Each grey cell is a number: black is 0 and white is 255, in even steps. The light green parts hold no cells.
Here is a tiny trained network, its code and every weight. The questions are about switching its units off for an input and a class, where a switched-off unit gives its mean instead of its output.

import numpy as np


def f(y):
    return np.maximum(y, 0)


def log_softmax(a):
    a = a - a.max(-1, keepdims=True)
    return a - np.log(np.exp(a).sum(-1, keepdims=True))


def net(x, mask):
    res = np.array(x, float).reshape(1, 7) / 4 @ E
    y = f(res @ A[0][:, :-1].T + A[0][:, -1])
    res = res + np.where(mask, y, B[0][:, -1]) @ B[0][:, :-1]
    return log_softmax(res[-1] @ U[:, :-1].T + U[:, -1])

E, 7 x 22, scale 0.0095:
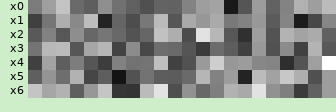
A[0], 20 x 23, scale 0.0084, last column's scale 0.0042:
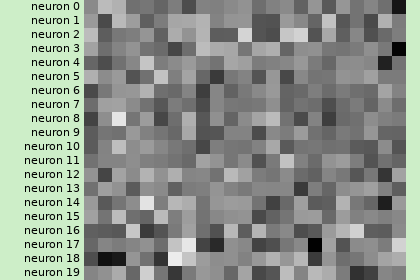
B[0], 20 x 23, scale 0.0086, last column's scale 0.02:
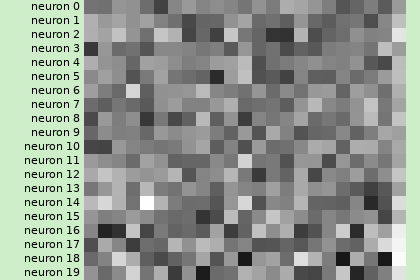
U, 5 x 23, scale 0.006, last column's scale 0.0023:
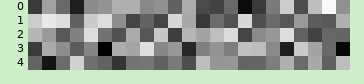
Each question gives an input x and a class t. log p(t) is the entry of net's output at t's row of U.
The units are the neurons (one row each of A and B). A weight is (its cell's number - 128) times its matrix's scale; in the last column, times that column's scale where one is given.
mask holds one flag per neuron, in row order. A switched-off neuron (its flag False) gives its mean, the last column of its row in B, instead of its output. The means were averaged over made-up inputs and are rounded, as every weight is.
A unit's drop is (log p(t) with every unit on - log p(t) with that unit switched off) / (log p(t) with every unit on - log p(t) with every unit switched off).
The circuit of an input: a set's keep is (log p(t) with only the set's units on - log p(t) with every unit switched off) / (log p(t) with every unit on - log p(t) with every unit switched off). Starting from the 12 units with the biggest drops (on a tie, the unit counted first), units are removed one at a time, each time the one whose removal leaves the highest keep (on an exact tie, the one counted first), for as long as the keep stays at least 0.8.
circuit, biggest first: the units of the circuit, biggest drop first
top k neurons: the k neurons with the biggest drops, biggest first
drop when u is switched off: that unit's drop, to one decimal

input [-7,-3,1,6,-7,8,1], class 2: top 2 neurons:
neuron 2; neuron 16
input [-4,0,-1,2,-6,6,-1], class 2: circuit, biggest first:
neuron 16; neuron 18; neuron 2
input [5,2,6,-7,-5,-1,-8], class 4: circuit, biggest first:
neuron 16
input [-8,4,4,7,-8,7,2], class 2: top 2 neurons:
neuron 2; neuron 19
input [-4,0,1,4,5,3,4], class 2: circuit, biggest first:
neuron 18; neuron 2
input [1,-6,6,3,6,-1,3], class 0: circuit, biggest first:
neuron 18; neuron 14
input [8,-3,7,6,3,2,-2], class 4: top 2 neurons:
neuron 18; neuron 17
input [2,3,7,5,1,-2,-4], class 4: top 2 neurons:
neuron 18; neuron 17
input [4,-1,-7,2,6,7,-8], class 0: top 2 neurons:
neuron 17; neuron 16
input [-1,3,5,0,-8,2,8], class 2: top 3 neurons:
neuron 2; neuron 19; neuron 18
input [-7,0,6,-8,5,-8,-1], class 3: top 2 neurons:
neuron 18; neuron 19
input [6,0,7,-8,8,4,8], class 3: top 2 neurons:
neuron 16; neuron 19
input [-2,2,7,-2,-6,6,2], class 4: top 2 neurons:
neuron 16; neuron 14
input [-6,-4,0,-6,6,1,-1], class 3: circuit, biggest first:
neuron 18
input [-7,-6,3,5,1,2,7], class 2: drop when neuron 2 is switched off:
0.1
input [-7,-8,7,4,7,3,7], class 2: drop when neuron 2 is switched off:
0.2
